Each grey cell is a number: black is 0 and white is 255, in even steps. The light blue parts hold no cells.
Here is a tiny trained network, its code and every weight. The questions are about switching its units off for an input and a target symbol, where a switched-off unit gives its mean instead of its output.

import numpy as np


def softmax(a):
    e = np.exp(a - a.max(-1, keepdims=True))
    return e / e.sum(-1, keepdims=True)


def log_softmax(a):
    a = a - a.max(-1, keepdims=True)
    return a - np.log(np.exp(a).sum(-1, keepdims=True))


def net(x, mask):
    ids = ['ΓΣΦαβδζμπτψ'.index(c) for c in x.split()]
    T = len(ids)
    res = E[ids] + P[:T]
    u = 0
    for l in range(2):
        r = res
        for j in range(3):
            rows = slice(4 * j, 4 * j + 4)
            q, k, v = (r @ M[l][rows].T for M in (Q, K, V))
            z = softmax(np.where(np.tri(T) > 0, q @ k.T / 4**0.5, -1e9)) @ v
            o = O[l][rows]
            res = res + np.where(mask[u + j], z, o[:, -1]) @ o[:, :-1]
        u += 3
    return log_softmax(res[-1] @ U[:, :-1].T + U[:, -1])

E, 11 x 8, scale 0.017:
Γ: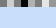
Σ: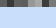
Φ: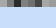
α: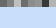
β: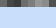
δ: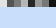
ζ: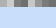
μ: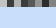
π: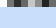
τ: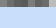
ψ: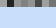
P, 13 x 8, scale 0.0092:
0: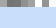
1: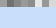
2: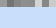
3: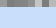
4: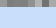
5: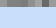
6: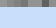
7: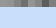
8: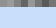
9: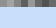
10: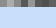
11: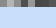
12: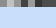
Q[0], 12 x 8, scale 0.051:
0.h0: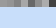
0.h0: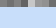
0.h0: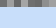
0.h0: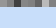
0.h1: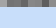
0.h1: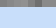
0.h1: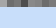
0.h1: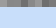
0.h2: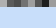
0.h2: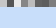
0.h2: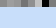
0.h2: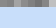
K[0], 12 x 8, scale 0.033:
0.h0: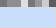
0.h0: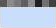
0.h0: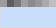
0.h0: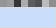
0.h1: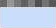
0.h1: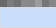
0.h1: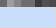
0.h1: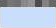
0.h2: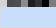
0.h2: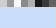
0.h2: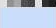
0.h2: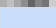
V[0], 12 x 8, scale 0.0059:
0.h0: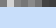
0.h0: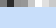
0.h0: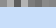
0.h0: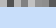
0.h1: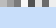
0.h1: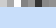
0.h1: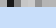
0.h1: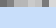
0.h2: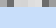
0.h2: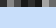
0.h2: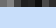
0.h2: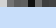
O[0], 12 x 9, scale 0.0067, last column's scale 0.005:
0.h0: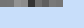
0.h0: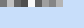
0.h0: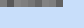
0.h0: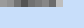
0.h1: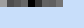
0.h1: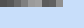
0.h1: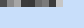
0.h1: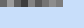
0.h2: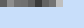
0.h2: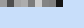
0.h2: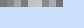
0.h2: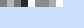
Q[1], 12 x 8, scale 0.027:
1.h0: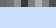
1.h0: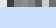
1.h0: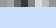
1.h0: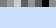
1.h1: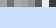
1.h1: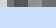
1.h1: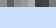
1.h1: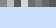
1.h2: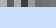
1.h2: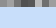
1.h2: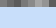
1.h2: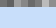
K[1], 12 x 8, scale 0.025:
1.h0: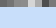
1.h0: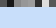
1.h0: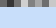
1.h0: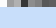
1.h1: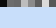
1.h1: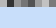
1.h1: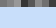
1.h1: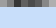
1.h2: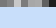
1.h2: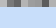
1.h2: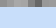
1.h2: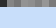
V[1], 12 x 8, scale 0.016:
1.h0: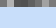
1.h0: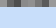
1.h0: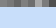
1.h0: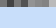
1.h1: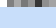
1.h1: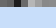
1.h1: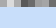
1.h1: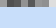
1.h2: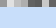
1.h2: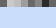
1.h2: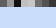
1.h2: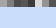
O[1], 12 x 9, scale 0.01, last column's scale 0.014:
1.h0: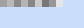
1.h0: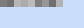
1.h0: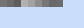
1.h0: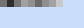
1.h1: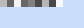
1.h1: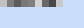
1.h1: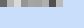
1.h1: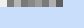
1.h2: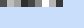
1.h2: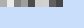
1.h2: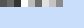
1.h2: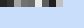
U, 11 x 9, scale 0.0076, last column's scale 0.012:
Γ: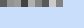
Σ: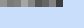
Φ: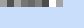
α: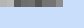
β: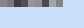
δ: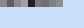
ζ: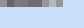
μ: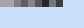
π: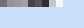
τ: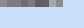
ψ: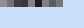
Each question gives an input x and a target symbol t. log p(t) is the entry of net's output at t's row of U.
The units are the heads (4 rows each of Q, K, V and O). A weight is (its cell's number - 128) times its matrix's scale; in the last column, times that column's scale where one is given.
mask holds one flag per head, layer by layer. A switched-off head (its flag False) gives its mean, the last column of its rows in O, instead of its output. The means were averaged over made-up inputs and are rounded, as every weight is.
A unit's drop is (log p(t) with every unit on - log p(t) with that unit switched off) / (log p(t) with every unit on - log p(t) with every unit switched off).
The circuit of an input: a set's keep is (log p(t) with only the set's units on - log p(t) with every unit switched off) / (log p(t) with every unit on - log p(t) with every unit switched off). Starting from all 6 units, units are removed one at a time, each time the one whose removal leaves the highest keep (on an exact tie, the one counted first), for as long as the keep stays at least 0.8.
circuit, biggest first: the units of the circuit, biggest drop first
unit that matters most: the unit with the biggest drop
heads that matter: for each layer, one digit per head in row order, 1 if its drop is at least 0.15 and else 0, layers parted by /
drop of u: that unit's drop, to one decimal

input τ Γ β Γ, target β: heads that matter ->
000 / 010
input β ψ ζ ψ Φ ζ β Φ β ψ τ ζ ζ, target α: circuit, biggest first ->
(1.h2)
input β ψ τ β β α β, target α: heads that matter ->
010 / 001
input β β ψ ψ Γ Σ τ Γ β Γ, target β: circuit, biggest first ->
(1.h1, 0.h1)
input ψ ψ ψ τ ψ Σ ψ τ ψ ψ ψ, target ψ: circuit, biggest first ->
(1.h0, 1.h1)
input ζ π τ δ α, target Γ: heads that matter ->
001 / 001
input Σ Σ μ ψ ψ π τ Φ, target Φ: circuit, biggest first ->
(0.h2, 0.h0, 1.h1)
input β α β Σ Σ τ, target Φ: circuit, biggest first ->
(0.h2, 1.h1)
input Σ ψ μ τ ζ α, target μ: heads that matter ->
000 / 001
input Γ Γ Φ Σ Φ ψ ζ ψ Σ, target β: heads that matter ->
001 / 010
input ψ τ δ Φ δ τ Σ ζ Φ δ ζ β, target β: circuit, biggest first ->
(0.h2, 1.h1)
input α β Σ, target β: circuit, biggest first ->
(1.h1, 0.h2)
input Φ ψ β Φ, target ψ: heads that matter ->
100 / 011
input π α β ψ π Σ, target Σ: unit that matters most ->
1.h2
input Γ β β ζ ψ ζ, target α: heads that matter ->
000 / 101
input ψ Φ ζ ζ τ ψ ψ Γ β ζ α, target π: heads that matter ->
101 / 010
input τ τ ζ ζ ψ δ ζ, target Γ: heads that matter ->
001 / 010
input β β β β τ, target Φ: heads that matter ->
000 / 010
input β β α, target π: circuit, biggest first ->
(0.h2, 1.h1)
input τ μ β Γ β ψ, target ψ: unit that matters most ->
0.h1
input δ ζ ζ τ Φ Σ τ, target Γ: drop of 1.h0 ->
0.1
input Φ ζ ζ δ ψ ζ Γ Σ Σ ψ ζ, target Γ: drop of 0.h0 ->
0.0
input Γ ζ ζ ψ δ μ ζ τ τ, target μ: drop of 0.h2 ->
0.1
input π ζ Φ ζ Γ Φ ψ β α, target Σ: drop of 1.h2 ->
0.5
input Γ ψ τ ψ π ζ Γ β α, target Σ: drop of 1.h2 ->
0.6
